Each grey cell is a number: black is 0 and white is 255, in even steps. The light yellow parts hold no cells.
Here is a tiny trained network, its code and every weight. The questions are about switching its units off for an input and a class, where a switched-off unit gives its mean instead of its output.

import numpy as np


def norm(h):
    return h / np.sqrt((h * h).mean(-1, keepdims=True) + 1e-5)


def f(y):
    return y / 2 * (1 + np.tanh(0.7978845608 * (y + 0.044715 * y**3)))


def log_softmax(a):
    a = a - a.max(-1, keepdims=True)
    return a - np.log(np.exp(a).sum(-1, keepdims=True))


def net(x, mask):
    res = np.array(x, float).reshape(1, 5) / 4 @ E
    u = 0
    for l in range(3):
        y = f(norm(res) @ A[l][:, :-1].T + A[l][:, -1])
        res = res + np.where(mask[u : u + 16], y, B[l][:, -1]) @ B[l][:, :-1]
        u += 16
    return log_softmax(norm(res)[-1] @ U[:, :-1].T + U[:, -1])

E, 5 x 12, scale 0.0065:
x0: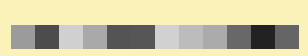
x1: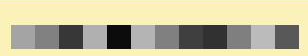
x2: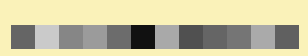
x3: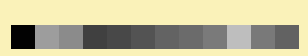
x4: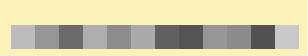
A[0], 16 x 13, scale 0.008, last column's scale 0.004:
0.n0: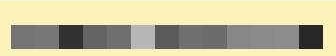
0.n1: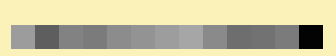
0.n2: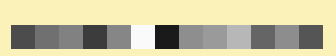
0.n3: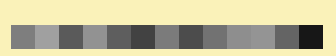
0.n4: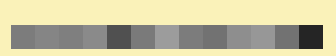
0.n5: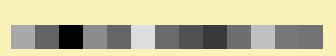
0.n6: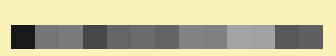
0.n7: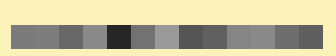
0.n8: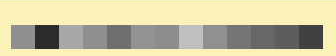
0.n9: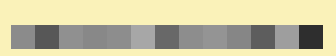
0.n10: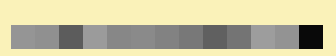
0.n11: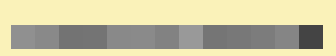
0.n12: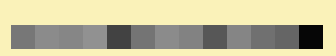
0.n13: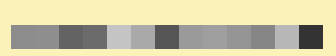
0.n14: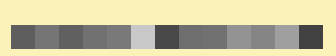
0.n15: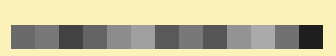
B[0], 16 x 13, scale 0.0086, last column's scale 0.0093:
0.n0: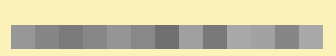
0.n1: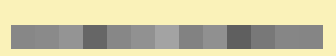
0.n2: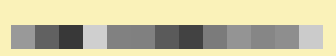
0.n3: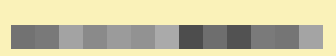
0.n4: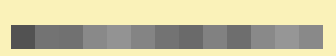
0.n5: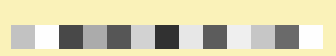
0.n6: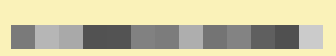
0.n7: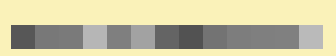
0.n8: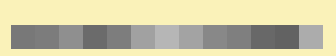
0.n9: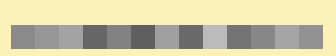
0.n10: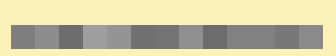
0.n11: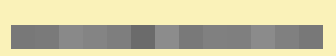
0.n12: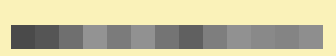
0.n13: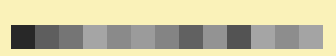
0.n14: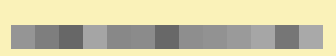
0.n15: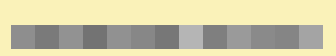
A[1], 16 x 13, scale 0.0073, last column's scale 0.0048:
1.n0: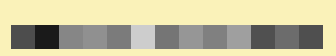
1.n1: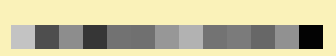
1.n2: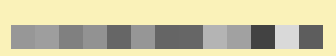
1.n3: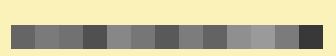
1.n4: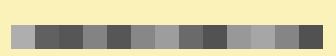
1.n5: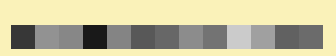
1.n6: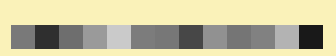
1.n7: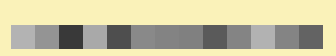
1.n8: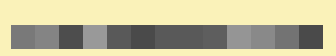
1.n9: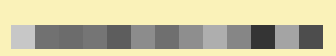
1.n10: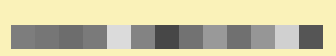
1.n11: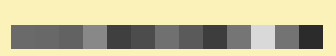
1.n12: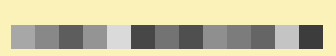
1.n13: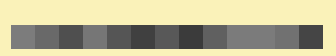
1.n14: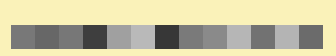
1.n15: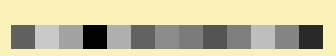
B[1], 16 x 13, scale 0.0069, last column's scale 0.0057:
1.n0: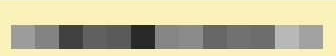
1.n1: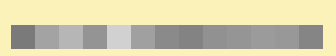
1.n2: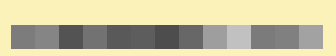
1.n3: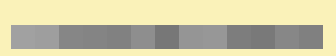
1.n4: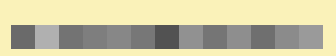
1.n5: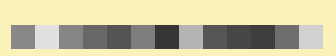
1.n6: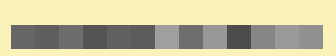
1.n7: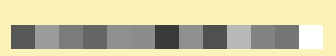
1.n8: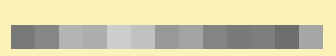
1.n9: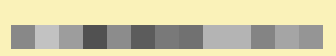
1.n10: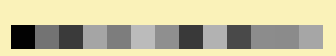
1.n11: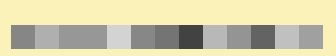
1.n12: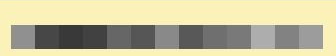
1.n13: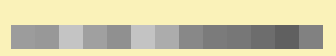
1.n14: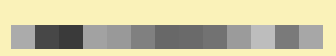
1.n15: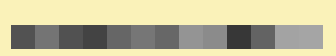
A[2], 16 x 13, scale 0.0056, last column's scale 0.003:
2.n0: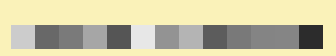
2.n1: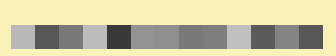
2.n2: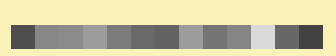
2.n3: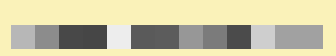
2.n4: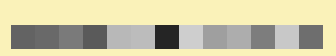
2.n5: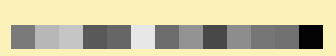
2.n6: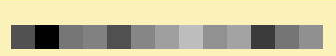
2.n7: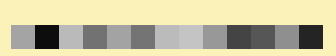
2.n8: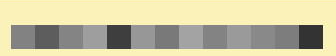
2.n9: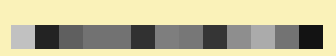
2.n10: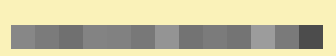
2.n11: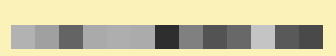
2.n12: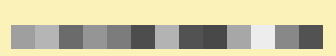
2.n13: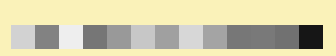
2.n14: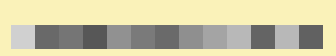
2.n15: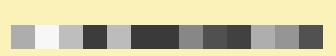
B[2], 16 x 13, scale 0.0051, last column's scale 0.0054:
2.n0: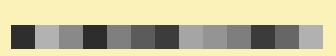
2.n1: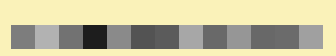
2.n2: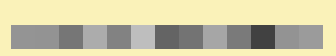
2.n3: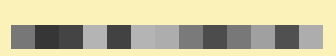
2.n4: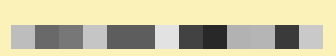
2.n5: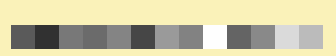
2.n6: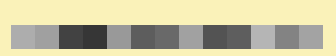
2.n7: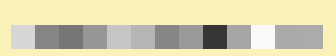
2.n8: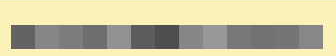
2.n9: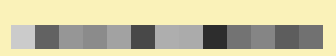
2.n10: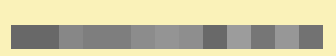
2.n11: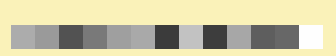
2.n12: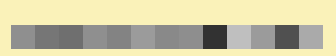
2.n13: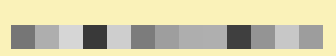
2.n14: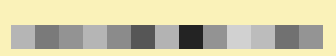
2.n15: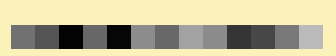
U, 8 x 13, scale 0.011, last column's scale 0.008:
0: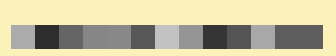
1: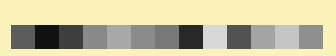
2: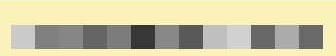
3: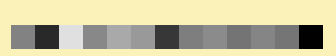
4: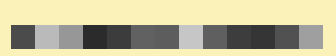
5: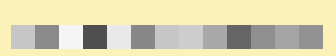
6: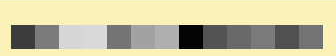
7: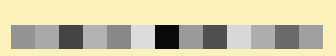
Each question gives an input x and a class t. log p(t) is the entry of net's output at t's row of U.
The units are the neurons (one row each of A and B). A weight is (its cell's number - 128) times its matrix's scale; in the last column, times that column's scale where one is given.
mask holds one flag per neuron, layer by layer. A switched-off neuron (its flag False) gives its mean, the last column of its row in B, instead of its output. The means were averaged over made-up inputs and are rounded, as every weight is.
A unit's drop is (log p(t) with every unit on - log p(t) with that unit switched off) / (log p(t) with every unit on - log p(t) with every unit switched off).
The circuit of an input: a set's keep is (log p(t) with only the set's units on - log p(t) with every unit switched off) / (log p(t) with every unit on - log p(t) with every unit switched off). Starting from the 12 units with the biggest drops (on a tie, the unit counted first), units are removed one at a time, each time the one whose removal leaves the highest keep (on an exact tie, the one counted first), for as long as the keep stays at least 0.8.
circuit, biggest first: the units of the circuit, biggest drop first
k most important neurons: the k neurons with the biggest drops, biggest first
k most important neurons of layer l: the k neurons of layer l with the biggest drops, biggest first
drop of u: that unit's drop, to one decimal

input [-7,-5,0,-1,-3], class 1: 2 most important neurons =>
0.n5, 0.n13
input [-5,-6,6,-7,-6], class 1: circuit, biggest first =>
0.n5, 1.n10
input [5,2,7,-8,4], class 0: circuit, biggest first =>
0.n5
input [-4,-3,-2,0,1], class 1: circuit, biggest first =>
0.n5, 0.n13
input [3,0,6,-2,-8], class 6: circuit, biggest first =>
0.n5, 1.n11
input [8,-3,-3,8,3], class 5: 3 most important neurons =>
0.n7, 0.n8, 0.n5
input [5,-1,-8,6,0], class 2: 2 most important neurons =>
0.n2, 0.n5
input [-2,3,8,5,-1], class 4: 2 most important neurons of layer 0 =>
0.n6, 0.n2
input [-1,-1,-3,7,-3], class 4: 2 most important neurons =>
0.n6, 0.n5
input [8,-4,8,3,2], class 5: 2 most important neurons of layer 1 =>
1.n7, 1.n5
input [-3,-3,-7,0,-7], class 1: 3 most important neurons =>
0.n5, 0.n2, 0.n13
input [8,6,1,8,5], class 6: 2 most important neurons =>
0.n5, 0.n7
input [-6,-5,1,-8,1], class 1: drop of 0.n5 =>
0.2
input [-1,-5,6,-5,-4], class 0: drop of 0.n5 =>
0.5
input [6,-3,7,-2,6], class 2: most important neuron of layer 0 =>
0.n6
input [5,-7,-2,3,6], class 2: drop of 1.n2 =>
0.1
